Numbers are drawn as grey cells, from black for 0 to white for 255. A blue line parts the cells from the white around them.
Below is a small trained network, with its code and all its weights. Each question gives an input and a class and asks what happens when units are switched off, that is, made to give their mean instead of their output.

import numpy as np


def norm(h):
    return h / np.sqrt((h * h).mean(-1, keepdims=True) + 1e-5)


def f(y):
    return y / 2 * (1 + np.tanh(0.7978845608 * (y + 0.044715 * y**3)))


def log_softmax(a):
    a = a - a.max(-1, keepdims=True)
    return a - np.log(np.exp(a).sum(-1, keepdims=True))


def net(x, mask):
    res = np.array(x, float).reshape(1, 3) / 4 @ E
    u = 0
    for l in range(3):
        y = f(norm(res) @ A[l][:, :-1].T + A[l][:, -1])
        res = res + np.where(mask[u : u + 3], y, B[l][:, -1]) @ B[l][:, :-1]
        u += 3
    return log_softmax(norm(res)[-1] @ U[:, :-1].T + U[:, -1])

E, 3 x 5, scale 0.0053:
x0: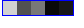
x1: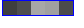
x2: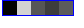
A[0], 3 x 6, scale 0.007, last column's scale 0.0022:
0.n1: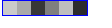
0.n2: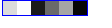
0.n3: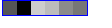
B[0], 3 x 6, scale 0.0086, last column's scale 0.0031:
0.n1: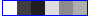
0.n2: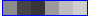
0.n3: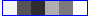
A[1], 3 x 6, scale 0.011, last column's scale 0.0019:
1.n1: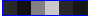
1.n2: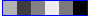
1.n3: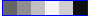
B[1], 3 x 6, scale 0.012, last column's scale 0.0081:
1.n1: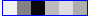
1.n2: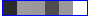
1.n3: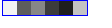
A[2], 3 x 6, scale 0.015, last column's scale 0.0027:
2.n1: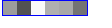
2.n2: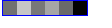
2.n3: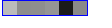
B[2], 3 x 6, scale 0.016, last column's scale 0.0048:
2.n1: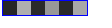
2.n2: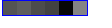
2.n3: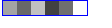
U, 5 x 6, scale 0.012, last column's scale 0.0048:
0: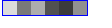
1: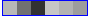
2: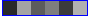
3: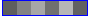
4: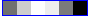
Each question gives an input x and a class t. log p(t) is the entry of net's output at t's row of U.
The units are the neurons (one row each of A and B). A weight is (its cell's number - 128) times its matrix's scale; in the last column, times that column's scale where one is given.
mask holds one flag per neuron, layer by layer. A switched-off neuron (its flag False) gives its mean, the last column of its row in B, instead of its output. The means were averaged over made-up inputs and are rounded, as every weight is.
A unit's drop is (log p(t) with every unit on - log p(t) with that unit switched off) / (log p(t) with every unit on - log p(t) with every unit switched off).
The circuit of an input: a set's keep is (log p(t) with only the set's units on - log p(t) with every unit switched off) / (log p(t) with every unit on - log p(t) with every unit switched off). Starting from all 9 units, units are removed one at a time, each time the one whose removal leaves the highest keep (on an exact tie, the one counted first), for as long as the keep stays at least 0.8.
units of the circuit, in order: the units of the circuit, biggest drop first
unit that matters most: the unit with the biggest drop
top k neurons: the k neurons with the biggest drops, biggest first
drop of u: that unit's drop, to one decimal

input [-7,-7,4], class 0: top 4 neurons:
[1.n3 0.n3 1.n2 1.n1]
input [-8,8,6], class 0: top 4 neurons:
[1.n3 1.n2 2.n3 0.n2]
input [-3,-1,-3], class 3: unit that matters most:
1.n2
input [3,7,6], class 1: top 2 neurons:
[1.n1 1.n3]
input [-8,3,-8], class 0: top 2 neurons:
[1.n3 2.n3]
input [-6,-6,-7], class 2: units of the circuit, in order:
[2.n1 1.n1]
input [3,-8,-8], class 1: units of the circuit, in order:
[1.n3 2.n3]
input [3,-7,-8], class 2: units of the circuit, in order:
[1.n1 2.n1 1.n3]
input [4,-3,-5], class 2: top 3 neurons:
[1.n1 1.n3 2.n1]
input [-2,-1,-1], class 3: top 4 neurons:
[1.n2 0.n1 2.n1 2.n3]
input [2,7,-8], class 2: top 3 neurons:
[2.n1 0.n3 1.n2]
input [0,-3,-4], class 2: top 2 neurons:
[1.n1 0.n3]
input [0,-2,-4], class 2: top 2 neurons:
[1.n1 2.n3]
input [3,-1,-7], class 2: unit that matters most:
2.n1
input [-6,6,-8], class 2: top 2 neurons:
[2.n1 0.n3]
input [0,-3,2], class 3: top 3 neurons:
[1.n1 1.n3 0.n3]
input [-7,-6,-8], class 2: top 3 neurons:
[2.n1 1.n1 1.n2]
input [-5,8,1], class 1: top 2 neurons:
[1.n1 0.n3]
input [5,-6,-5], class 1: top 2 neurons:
[1.n3 2.n3]
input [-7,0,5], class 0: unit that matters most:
1.n3
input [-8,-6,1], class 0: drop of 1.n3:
1.4
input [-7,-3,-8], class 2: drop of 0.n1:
0.3
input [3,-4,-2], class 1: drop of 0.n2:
0.4
